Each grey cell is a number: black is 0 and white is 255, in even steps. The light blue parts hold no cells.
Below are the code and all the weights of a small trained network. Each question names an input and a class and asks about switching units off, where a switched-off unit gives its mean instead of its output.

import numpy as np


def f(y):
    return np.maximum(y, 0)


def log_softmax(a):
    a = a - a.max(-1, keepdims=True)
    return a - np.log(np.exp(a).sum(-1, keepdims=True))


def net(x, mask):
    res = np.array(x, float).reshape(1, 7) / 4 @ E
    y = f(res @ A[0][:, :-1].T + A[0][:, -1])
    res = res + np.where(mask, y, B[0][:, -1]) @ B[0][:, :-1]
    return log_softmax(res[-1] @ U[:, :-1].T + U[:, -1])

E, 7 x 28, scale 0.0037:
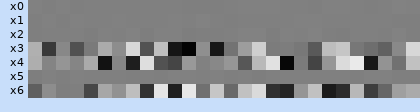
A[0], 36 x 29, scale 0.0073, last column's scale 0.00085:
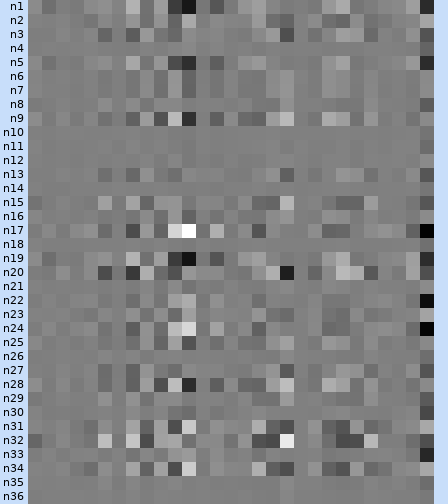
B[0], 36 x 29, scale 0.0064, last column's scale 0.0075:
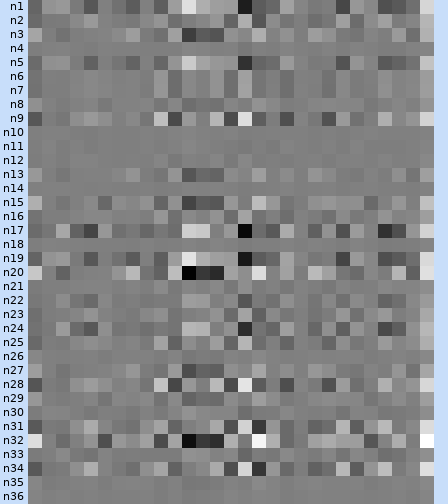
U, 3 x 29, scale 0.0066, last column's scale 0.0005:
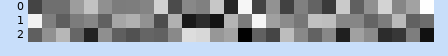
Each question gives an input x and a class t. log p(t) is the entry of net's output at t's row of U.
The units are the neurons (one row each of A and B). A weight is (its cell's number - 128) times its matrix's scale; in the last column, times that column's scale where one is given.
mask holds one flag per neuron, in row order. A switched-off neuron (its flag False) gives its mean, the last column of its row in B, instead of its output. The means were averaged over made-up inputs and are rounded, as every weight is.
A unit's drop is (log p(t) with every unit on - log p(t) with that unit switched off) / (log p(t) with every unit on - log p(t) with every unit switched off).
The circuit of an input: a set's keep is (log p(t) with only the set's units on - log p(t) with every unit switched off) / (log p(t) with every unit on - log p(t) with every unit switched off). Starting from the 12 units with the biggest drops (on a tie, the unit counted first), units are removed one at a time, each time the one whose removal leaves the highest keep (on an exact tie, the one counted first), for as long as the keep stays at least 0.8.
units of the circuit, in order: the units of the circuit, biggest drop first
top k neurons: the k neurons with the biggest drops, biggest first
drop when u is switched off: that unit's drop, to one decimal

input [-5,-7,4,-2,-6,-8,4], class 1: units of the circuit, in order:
(n32)
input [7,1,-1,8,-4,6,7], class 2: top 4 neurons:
(n19 n1 n5 n28)
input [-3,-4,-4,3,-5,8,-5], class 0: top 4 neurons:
(n28 n9 n20 n25)
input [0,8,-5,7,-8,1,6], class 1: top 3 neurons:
(n32 n15 n17)
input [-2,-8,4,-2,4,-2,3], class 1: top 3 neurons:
(n20 n28 n9)
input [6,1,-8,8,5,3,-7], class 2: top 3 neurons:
(n19 n1 n5)
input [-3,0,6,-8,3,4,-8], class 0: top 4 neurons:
(n28 n9 n19 n1)
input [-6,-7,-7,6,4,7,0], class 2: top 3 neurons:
(n32 n19 n1)
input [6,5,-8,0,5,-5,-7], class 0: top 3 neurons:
(n28 n9 n32)
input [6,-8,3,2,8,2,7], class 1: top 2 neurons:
(n20 n3)
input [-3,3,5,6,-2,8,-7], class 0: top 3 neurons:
(n28 n9 n17)
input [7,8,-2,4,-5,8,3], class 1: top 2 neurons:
(n32 n17)
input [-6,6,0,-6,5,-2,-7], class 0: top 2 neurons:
(n28 n9)
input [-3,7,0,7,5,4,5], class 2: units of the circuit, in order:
(n19)
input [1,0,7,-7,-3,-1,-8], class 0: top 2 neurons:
(n28 n9)
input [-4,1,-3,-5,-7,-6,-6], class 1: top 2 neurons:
(n32 n34)
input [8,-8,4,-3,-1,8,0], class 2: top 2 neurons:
(n20 n32)
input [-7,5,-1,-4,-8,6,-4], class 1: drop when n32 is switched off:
1.0
